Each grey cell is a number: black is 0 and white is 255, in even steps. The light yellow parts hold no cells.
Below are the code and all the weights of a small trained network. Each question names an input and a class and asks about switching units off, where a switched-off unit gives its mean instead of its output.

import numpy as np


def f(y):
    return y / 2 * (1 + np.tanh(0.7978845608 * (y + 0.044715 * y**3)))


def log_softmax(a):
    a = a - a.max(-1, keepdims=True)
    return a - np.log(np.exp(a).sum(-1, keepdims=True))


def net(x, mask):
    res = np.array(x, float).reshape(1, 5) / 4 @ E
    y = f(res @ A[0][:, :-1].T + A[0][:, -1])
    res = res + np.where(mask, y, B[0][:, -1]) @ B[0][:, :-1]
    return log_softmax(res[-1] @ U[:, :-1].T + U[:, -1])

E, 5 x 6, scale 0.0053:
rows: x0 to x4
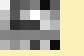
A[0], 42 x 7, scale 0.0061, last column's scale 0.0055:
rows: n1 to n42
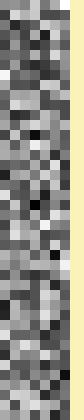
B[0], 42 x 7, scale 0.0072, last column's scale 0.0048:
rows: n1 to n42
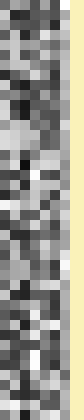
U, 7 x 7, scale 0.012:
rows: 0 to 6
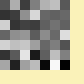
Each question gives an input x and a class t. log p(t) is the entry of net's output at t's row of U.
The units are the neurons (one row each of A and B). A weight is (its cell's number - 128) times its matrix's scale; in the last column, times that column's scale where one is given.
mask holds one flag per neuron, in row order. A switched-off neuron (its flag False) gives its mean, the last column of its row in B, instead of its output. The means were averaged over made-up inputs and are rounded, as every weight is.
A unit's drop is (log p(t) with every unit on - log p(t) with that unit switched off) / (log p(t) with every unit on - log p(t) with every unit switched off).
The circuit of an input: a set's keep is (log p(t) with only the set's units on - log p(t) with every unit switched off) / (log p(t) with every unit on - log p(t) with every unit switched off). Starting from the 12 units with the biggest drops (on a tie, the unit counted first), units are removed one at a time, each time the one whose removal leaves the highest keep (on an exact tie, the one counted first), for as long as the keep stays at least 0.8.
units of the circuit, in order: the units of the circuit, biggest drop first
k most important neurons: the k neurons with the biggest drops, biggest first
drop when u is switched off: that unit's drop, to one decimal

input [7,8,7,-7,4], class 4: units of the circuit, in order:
n41
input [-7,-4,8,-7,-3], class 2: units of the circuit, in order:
n30, n9
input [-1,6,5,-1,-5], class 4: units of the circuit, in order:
n41, n15
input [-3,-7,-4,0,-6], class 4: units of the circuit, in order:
n14, n21
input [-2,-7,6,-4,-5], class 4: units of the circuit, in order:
n14, n21, n5
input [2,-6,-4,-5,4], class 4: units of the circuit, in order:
n21, n14
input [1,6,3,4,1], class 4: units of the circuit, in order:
n41, n15
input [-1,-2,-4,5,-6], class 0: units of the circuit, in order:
n4, n17
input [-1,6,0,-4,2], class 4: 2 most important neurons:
n41, n15
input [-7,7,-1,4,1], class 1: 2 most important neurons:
n23, n18
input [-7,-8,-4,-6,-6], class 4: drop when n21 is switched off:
0.4
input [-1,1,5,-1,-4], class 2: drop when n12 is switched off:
0.2
